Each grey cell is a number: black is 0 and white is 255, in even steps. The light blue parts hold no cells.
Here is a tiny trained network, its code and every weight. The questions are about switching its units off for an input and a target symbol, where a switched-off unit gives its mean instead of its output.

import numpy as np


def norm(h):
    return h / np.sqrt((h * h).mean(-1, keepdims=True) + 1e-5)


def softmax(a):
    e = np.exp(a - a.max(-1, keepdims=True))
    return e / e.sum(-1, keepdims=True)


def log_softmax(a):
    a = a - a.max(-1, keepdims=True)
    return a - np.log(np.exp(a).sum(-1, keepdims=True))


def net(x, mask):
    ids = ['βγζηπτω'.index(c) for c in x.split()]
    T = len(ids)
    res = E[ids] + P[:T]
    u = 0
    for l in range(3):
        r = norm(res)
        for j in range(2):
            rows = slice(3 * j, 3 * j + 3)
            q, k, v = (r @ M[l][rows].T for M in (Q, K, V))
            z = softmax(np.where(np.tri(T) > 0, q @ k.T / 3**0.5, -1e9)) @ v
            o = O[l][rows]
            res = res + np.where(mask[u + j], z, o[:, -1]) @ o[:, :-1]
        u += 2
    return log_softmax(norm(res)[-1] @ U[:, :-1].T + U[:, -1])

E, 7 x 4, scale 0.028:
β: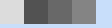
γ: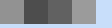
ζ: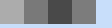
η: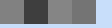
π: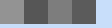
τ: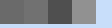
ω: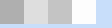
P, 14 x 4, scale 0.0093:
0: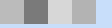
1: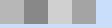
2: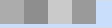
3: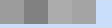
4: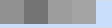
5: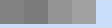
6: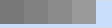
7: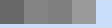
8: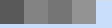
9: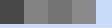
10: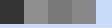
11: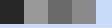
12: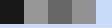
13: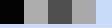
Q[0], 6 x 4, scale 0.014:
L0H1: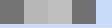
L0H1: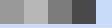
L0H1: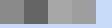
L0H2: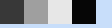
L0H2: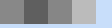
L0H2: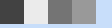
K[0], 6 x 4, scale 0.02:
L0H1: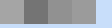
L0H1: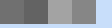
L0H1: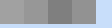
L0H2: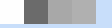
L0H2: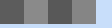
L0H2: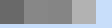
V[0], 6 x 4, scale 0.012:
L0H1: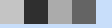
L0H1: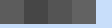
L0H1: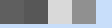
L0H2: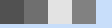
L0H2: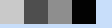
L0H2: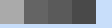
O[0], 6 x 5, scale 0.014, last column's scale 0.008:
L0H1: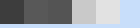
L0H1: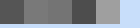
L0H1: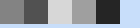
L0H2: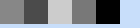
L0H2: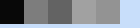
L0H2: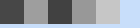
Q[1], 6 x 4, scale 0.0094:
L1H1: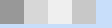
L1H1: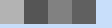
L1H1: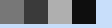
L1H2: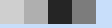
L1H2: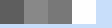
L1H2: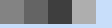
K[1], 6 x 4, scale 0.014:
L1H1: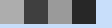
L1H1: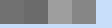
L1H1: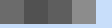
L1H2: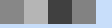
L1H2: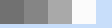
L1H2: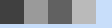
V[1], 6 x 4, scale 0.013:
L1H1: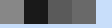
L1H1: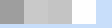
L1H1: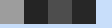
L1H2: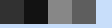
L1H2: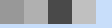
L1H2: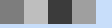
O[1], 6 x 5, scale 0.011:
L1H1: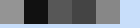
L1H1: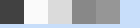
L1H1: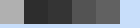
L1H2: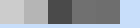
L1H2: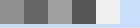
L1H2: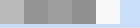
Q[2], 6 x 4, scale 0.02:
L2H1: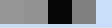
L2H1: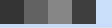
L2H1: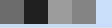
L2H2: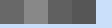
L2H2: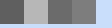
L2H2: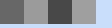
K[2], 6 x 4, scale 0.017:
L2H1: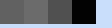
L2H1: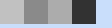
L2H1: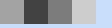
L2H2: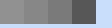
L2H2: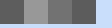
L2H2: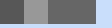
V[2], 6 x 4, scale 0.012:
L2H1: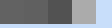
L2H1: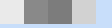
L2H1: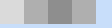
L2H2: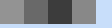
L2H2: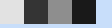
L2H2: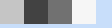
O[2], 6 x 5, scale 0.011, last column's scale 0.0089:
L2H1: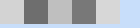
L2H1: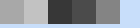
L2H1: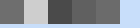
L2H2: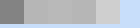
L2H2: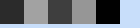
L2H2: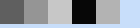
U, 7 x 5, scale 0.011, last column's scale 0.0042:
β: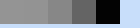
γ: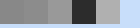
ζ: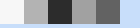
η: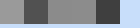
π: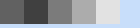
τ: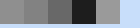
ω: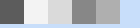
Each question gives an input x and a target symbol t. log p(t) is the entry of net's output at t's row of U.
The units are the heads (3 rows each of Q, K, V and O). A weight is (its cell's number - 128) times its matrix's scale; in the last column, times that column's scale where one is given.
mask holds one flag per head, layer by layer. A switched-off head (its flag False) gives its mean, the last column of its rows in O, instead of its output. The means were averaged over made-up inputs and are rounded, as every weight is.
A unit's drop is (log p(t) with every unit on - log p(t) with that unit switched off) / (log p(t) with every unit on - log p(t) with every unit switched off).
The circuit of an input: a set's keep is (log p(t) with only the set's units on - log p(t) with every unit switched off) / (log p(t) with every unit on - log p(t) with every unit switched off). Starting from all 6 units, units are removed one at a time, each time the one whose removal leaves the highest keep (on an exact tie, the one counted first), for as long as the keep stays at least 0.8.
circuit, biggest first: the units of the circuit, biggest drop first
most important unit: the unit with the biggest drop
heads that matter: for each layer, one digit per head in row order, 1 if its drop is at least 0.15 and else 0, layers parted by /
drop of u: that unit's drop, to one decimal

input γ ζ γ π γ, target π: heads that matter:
01 / 00 / 00
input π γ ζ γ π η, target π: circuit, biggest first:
(L0H2)
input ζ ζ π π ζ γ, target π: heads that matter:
01 / 00 / 10
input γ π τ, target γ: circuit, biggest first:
(L0H2 L2H2)
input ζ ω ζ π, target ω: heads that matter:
10 / 10 / 10
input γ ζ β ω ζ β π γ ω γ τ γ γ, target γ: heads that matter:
11 / 00 / 00
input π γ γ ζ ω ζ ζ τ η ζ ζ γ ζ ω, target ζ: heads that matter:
10 / 10 / 00
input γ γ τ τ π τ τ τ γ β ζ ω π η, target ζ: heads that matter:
01 / 00 / 01
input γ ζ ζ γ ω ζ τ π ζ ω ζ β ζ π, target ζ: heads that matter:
01 / 00 / 01
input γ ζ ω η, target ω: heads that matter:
00 / 10 / 00
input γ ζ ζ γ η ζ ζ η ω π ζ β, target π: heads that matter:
01 / 00 / 11
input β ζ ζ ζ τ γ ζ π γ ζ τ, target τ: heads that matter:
11 / 11 / 01
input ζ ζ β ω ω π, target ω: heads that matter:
10 / 10 / 00
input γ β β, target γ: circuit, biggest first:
(L2H2)
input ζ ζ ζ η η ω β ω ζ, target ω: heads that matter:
00 / 10 / 00
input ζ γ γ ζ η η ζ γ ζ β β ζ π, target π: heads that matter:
01 / 00 / 10
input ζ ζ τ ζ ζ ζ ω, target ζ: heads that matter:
11 / 10 / 00
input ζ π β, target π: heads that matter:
01 / 00 / 00
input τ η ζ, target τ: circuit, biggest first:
(L2H2 L1H2 L0H2)
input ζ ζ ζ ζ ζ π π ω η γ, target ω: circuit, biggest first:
(L1H1)
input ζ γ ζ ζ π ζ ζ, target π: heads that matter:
01 / 00 / 10
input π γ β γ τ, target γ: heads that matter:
11 / 00 / 00
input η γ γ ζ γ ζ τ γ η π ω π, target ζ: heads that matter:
01 / 01 / 01
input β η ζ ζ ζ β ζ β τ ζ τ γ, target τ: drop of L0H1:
0.2
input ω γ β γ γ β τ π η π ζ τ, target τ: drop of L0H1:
0.8
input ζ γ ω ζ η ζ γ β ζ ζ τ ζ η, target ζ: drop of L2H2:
0.1
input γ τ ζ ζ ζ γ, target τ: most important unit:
L0H2
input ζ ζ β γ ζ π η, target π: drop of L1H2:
0.0
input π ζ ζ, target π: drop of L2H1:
0.1
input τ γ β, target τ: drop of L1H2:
0.3
